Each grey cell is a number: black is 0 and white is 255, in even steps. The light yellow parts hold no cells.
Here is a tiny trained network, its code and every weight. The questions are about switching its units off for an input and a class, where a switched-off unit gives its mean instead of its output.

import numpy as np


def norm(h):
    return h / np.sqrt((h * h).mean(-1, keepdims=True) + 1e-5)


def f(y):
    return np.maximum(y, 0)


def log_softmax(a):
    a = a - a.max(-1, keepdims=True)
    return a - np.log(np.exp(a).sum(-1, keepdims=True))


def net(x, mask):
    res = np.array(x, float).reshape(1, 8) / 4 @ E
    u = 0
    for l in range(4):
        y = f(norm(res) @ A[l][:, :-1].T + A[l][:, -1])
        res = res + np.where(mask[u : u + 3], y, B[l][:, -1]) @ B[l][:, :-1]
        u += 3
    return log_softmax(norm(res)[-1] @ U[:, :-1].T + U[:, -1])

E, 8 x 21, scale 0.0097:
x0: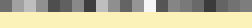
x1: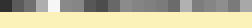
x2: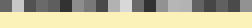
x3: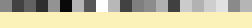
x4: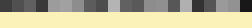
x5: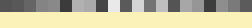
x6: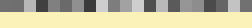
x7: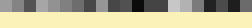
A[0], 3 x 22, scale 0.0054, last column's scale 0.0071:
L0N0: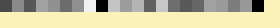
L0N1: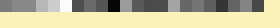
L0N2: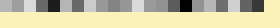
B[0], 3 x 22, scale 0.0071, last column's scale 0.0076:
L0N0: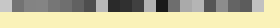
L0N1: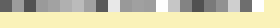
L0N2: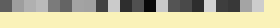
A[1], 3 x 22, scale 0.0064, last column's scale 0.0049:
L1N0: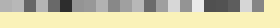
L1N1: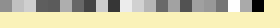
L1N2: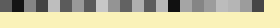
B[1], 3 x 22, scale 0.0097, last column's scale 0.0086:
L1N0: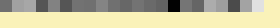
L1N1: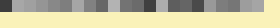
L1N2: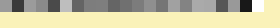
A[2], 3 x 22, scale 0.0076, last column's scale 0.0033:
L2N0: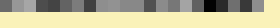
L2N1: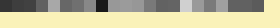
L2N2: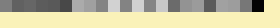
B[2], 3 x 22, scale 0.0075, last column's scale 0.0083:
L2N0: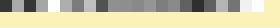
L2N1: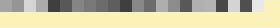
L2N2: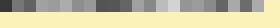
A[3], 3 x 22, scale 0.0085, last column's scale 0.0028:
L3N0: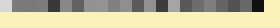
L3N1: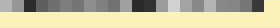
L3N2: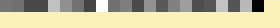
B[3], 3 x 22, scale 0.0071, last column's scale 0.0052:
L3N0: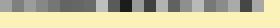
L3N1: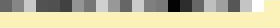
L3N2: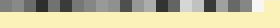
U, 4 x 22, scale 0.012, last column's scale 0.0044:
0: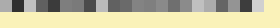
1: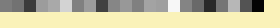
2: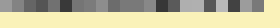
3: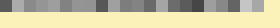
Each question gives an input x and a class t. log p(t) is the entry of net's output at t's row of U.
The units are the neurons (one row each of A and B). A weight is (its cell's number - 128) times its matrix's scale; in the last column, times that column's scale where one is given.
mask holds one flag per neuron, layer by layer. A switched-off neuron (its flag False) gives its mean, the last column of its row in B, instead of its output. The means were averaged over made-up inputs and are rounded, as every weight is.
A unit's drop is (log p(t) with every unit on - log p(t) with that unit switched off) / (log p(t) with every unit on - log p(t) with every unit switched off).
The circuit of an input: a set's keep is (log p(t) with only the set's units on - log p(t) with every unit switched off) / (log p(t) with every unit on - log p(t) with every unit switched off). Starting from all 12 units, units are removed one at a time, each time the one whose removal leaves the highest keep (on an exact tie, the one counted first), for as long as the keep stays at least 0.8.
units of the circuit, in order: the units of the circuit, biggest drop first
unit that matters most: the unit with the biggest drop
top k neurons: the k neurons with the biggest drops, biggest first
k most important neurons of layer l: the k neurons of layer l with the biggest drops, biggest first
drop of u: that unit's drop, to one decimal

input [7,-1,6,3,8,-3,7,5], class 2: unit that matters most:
L3N2
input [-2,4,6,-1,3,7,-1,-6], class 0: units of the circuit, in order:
(L2N1, L0N0)
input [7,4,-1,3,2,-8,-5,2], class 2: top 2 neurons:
(L3N2, L1N2)
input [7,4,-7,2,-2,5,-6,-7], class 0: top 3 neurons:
(L2N0, L1N2, L0N1)
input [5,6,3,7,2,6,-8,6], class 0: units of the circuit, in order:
(L2N1, L2N0)
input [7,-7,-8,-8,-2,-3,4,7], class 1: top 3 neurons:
(L1N0, L0N1, L3N1)
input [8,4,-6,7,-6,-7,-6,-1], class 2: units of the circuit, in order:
(L2N1, L3N2)
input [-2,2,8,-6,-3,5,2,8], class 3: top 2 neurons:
(L1N0, L1N2)
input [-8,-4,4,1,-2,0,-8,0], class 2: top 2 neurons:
(L1N2, L0N0)
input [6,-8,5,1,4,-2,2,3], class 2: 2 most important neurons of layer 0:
(L0N1, L0N2)
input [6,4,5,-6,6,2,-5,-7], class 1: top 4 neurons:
(L1N0, L3N1, L0N2, L0N0)
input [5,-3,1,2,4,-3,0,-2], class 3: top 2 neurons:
(L0N0, L1N0)
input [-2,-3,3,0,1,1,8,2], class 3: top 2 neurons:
(L2N0, L1N0)
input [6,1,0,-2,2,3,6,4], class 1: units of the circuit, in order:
(L3N1)
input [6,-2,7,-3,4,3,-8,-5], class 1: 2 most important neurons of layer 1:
(L1N0, L1N1)
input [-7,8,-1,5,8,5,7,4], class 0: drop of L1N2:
0.2
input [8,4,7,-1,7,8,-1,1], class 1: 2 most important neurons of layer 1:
(L1N0, L1N1)
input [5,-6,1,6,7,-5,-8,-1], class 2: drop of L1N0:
-0.1
